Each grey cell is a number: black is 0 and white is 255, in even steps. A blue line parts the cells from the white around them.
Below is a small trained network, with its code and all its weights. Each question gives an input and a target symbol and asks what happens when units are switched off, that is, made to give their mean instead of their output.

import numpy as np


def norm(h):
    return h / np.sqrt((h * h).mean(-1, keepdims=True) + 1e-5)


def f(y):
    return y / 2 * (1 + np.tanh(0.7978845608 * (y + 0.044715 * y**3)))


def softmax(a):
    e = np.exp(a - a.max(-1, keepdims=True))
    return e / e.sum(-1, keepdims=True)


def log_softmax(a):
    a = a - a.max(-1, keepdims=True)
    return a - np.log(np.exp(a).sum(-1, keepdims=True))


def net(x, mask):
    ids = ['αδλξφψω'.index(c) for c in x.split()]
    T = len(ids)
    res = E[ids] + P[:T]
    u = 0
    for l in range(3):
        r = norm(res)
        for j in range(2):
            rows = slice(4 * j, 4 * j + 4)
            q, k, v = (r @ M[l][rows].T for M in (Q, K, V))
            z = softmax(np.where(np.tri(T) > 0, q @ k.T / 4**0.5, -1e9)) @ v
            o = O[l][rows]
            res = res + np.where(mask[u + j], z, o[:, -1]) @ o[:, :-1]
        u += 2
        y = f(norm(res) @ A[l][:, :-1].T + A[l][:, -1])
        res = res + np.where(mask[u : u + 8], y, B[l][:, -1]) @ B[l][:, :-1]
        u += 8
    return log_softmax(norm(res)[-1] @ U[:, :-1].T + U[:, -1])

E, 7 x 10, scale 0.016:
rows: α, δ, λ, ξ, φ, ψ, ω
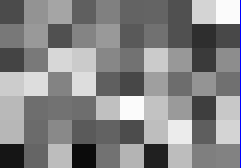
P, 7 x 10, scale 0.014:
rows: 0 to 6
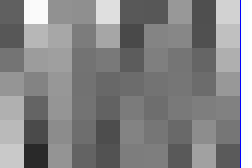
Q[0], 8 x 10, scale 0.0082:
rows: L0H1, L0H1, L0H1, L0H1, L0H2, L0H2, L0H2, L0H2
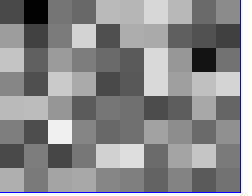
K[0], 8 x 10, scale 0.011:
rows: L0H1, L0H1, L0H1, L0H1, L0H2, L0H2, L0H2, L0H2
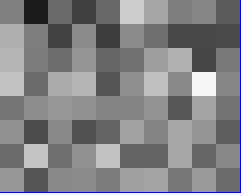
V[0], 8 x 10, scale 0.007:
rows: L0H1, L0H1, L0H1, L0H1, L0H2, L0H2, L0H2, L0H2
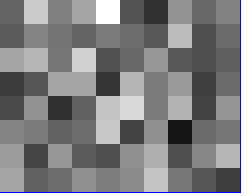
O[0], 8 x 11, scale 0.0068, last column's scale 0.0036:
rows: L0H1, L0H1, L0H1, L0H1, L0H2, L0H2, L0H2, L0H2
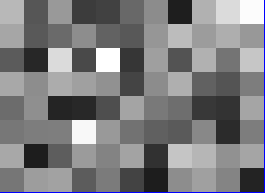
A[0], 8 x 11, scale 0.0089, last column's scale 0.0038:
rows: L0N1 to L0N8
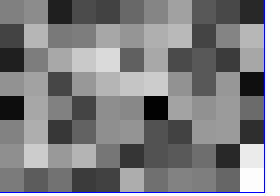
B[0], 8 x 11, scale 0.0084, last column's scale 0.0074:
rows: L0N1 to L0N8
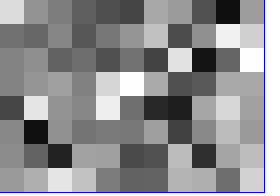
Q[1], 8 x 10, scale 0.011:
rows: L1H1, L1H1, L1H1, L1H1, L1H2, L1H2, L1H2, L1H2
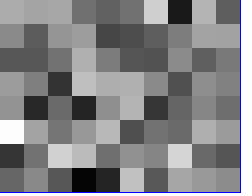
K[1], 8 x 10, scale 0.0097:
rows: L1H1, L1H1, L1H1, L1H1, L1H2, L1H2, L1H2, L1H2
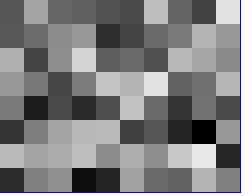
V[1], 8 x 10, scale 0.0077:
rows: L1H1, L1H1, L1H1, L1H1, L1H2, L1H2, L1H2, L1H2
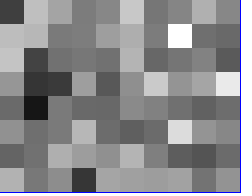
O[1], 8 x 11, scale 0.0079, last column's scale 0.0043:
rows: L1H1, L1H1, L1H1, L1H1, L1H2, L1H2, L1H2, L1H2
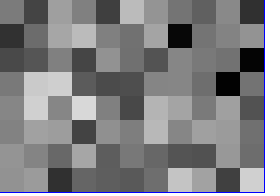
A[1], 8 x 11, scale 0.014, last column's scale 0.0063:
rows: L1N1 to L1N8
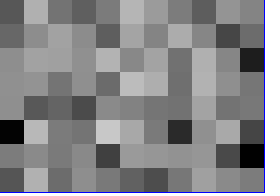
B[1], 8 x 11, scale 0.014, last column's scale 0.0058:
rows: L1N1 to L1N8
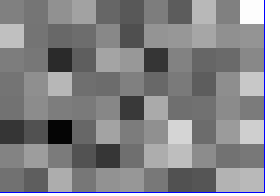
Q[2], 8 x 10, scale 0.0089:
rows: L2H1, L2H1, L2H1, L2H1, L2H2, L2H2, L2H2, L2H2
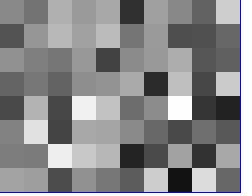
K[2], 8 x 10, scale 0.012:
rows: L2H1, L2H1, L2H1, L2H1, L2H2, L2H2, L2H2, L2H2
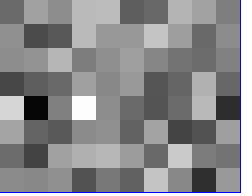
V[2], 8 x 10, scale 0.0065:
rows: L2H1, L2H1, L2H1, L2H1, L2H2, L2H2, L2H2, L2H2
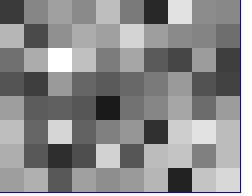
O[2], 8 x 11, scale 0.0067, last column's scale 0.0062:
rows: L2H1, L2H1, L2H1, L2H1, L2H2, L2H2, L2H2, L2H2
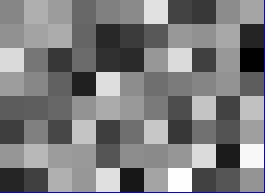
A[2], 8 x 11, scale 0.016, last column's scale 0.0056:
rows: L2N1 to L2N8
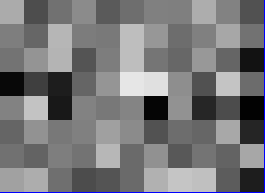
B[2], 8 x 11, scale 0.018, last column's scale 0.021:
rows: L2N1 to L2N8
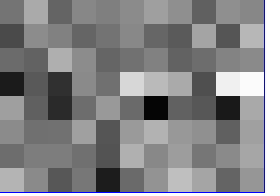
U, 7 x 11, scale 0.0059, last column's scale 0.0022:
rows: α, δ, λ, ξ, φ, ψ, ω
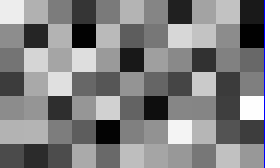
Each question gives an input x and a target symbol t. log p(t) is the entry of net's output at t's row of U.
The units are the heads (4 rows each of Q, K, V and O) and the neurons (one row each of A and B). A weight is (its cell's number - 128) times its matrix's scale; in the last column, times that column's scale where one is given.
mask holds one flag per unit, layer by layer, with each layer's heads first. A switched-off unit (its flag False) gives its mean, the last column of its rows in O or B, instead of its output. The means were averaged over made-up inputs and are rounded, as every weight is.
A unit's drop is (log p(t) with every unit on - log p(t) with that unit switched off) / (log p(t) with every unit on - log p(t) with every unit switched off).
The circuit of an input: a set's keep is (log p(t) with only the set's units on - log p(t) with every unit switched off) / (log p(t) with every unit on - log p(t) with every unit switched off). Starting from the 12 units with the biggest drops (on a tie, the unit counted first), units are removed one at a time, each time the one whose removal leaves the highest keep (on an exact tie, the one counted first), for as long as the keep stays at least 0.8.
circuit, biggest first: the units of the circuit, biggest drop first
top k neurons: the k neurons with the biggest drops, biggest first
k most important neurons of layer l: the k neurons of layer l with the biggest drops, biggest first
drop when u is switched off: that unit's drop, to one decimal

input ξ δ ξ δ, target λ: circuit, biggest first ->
L0H2; L2N4; L2N5; L2N2
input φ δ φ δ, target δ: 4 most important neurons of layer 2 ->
L2N4; L2N5; L2N7; L2N2
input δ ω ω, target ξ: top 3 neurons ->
L0N5; L1N6; L0N1
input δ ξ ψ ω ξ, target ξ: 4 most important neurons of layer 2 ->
L2N4; L2N5; L2N7; L2N8
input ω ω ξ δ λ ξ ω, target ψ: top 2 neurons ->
L0N1; L1N2
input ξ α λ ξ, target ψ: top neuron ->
L0N5
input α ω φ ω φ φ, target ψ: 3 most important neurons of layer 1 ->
L1N6; L1N2; L1N1
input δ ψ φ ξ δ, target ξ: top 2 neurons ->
L2N4; L0N3
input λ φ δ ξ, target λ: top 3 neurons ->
L2N4; L2N5; L1N6
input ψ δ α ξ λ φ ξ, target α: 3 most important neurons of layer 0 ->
L0N7; L0N3; L0N2
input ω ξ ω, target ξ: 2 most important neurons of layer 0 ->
L0N5; L0N8
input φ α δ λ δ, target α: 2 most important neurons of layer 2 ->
L2N4; L2N5
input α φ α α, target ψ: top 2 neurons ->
L1N6; L2N4
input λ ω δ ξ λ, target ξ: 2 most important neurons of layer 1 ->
L1N6; L1N8
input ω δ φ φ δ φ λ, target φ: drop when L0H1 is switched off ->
1.0
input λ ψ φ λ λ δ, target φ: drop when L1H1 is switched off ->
0.0
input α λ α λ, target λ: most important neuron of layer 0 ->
L0N3
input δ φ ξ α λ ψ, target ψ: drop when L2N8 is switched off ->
0.1
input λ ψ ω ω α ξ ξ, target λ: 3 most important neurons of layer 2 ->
L2N4; L2N5; L2N2
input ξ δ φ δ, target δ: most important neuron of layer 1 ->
L1N1
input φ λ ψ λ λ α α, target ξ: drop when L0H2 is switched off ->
1.2
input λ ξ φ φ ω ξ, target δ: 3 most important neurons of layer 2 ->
L2N4; L2N5; L2N7
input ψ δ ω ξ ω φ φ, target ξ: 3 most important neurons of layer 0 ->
L0N4; L0N5; L0N8
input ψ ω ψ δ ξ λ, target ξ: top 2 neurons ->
L2N4; L1N6
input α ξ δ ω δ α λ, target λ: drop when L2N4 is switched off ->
0.6
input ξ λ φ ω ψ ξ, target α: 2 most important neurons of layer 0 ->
L0N3; L0N5
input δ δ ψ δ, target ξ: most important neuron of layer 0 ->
L0N2
